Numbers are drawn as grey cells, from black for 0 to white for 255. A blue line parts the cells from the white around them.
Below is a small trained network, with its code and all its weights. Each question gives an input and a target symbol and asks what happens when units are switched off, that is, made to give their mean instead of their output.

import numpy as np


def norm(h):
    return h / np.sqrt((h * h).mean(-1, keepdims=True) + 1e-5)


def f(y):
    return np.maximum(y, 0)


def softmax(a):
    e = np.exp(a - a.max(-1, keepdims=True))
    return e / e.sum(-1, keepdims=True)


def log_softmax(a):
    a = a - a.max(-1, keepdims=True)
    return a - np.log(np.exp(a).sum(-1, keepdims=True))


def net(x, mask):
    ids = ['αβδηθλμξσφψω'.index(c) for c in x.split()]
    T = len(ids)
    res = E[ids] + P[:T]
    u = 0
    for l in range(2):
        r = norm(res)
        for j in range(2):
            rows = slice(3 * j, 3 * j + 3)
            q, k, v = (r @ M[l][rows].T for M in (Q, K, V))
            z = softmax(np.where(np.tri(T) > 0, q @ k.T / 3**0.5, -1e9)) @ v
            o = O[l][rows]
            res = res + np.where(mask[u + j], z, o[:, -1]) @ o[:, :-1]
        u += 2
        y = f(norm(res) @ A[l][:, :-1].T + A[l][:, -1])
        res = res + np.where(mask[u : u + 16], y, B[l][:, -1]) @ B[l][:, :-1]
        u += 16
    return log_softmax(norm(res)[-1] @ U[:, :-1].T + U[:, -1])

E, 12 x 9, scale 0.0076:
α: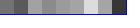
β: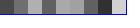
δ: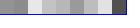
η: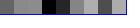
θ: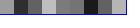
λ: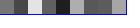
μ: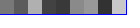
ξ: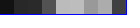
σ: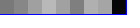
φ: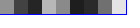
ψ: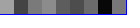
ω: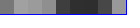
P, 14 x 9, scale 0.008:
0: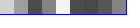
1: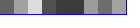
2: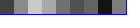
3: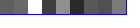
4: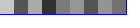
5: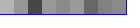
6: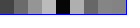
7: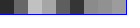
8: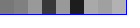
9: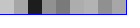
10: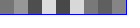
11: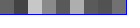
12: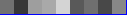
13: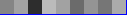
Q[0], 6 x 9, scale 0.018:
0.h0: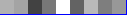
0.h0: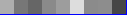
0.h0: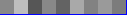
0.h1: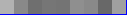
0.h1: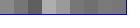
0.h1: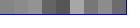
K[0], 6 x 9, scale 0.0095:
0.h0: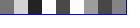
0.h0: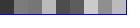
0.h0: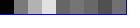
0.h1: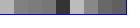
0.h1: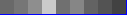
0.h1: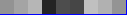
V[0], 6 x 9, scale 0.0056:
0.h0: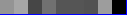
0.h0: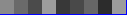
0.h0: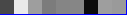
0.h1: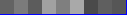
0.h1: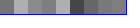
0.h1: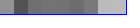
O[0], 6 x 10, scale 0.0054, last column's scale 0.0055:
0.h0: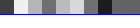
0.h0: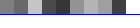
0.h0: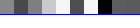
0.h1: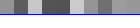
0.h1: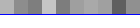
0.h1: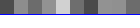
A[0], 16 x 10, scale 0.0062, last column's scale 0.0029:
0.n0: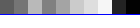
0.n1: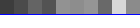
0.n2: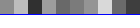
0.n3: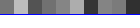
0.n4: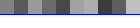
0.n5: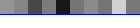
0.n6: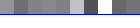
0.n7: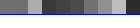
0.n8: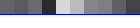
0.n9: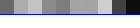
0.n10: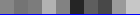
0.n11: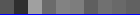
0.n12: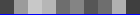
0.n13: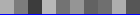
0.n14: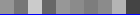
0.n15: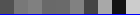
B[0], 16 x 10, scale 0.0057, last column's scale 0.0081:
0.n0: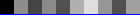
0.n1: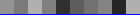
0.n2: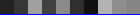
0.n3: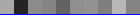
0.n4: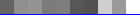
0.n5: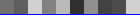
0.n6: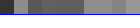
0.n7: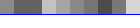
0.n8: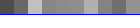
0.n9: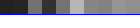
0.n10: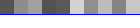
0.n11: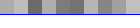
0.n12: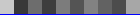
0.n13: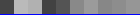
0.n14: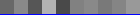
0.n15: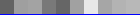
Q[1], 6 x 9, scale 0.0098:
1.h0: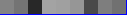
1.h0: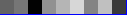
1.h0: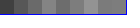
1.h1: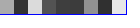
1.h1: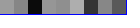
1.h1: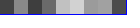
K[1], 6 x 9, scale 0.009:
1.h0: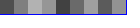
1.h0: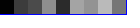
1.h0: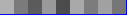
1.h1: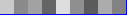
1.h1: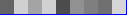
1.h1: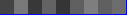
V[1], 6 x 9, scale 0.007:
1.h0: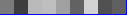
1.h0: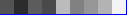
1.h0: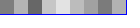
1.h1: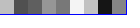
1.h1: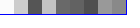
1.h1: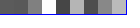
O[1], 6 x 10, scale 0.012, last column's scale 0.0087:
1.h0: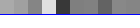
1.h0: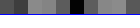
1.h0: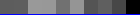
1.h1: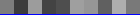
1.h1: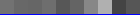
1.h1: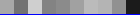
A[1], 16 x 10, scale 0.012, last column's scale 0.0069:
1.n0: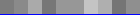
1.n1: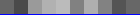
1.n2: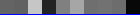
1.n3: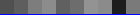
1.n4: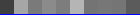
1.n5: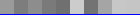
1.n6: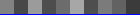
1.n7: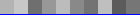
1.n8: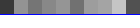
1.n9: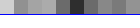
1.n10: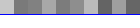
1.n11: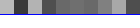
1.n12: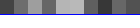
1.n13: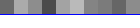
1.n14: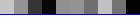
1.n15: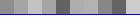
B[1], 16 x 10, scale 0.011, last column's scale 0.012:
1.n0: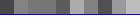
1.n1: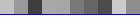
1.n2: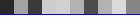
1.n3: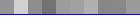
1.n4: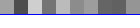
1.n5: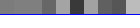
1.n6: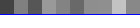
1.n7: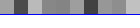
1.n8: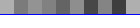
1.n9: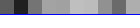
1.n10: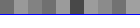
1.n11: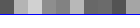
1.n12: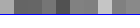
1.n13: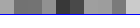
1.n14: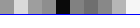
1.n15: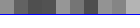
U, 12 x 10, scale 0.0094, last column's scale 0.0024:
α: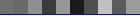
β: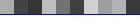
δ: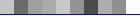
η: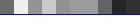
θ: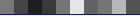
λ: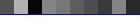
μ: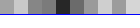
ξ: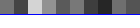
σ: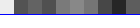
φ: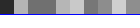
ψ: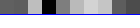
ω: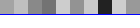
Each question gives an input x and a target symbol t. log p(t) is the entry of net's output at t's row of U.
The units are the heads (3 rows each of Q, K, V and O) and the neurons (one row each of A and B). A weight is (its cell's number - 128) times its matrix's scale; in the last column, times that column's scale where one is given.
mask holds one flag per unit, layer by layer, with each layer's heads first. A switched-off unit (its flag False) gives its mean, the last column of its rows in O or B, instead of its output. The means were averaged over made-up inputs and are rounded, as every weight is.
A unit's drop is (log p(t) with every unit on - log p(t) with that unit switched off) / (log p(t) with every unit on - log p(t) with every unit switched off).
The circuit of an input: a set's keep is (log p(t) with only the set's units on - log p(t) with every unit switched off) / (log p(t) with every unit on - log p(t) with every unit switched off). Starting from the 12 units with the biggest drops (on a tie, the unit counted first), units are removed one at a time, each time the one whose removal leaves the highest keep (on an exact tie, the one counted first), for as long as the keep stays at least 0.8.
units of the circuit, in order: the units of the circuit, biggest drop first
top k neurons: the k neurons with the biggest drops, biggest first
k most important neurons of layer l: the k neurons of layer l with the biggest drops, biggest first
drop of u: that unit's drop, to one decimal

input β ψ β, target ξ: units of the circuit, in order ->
(1.h0, 1.n14)
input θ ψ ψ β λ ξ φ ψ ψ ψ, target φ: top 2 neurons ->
(0.n5, 0.n4)
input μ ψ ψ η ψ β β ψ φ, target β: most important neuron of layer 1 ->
(1.n9)
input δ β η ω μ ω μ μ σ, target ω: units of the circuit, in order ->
(0.h0, 1.n1)
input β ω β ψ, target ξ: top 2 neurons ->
(0.n4, 1.n11)
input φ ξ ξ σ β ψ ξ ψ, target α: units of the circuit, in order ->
(1.h0, 0.n10)
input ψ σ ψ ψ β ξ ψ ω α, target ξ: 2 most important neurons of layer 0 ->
(0.n0, 0.n9)
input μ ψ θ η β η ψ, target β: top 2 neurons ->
(1.n9, 1.n14)
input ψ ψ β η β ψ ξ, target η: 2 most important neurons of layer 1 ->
(1.n8, 1.n3)
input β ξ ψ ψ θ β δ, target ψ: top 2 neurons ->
(1.n14, 0.n0)
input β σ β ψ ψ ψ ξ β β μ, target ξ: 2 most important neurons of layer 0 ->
(0.n4, 0.n5)
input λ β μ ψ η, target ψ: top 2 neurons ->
(0.n5, 0.n1)
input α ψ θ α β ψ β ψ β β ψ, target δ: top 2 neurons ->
(0.n2, 0.n6)
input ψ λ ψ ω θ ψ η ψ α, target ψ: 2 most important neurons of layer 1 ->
(1.n14, 1.n8)
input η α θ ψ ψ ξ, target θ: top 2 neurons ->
(0.n0, 1.n1)
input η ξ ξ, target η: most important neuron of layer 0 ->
(0.n15)
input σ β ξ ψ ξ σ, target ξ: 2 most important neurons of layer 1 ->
(1.n8, 1.n14)
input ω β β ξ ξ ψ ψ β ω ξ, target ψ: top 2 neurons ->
(1.n14, 0.n0)
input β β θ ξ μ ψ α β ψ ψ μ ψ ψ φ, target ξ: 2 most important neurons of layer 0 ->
(0.n4, 0.n5)
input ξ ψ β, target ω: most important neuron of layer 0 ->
(0.n8)
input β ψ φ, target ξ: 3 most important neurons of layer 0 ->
(0.n4, 0.n5, 0.n10)
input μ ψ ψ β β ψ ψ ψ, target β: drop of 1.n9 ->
0.1
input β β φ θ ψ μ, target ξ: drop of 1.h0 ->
0.4
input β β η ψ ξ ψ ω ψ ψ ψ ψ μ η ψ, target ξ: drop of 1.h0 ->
0.6
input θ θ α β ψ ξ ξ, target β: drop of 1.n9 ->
0.0
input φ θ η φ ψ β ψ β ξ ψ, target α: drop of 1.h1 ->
0.1
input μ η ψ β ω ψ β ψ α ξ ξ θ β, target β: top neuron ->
(0.n5)
